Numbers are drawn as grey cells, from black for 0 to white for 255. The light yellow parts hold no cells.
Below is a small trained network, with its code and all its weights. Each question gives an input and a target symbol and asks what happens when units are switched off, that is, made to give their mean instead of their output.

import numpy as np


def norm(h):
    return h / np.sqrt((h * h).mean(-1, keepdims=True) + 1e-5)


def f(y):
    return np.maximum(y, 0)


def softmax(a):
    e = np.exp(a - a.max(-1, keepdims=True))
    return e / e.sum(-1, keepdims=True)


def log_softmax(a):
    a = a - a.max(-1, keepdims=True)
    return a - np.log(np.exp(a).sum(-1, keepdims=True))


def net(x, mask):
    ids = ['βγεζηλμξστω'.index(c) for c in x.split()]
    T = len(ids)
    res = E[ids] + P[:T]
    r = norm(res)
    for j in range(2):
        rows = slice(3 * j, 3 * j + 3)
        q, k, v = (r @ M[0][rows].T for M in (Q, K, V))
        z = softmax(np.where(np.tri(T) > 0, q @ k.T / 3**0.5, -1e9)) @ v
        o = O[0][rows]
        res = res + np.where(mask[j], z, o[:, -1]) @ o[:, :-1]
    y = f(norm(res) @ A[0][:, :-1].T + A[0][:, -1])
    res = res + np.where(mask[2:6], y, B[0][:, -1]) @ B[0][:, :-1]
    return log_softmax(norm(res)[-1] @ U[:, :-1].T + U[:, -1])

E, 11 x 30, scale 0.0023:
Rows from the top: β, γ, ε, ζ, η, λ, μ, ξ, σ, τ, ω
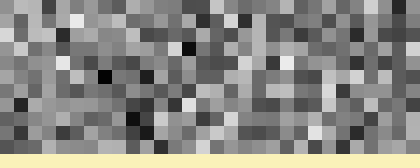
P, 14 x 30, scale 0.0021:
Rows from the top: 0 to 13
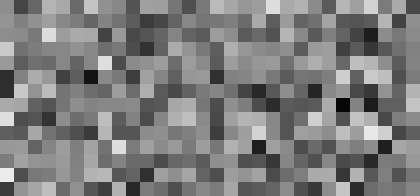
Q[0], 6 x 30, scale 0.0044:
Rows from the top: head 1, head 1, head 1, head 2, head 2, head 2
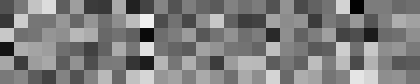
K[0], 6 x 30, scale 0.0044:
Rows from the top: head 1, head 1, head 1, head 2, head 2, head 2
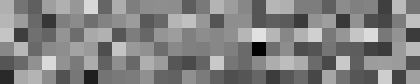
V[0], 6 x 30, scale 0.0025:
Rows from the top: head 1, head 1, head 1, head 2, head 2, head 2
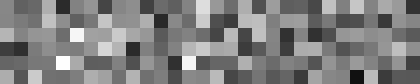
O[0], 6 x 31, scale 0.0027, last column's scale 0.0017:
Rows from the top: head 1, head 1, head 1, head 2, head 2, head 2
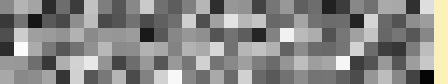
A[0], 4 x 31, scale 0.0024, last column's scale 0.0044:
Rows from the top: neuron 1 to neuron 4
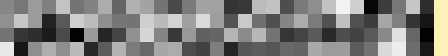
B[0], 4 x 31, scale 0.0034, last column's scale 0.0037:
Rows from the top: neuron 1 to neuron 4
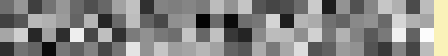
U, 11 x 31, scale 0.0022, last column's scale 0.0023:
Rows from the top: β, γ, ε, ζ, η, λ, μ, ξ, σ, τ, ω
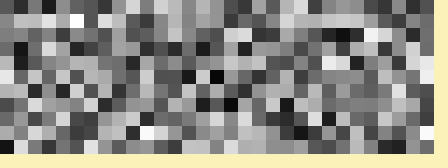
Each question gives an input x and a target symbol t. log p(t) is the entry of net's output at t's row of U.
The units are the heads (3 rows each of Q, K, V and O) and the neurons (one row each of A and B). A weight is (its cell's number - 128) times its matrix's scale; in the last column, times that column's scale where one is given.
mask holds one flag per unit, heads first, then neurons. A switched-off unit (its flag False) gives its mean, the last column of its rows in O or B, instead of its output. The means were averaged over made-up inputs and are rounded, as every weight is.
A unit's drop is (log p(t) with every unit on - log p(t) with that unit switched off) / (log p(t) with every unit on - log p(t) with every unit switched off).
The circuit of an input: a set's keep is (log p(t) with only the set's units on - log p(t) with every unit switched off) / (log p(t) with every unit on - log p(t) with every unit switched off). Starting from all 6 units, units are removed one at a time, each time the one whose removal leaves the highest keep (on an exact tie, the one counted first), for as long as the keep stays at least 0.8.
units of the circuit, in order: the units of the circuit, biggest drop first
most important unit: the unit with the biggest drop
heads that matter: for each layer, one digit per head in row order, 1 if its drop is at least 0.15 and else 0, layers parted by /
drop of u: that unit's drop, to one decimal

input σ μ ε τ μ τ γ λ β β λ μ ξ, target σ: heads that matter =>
11
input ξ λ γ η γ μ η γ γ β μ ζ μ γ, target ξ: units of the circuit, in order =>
(neuron 2; head 2)
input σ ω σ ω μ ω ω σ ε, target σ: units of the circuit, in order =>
(neuron 1; head 1)
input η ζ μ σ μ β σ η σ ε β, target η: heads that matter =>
10
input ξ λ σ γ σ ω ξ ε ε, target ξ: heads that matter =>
01
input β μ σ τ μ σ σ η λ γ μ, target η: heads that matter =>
10
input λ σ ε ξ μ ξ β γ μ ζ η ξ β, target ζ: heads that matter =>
01
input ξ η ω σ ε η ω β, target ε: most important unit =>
head 2
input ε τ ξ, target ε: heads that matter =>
11
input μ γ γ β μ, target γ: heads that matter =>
10
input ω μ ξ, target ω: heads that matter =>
11
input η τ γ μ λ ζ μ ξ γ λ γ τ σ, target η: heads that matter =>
10
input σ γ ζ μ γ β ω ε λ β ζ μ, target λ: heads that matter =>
10
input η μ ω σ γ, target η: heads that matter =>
10
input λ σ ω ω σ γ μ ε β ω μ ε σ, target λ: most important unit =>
head 1
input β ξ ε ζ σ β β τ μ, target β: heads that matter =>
01
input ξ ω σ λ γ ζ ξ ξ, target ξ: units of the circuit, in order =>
(head 2; neuron 2)
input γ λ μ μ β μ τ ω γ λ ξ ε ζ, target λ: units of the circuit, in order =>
(head 1; head 2)
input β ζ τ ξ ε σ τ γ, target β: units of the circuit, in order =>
(neuron 4; head 2)
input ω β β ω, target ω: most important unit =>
head 2
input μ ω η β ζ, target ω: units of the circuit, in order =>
(head 1; head 2)
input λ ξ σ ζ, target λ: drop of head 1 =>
0.2
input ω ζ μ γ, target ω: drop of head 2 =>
0.4
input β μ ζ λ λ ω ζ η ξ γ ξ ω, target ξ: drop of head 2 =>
1.3
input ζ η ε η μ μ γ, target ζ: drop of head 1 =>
0.1
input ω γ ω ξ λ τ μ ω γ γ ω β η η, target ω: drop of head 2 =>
0.4
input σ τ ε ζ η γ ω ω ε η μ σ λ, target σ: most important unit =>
neuron 1
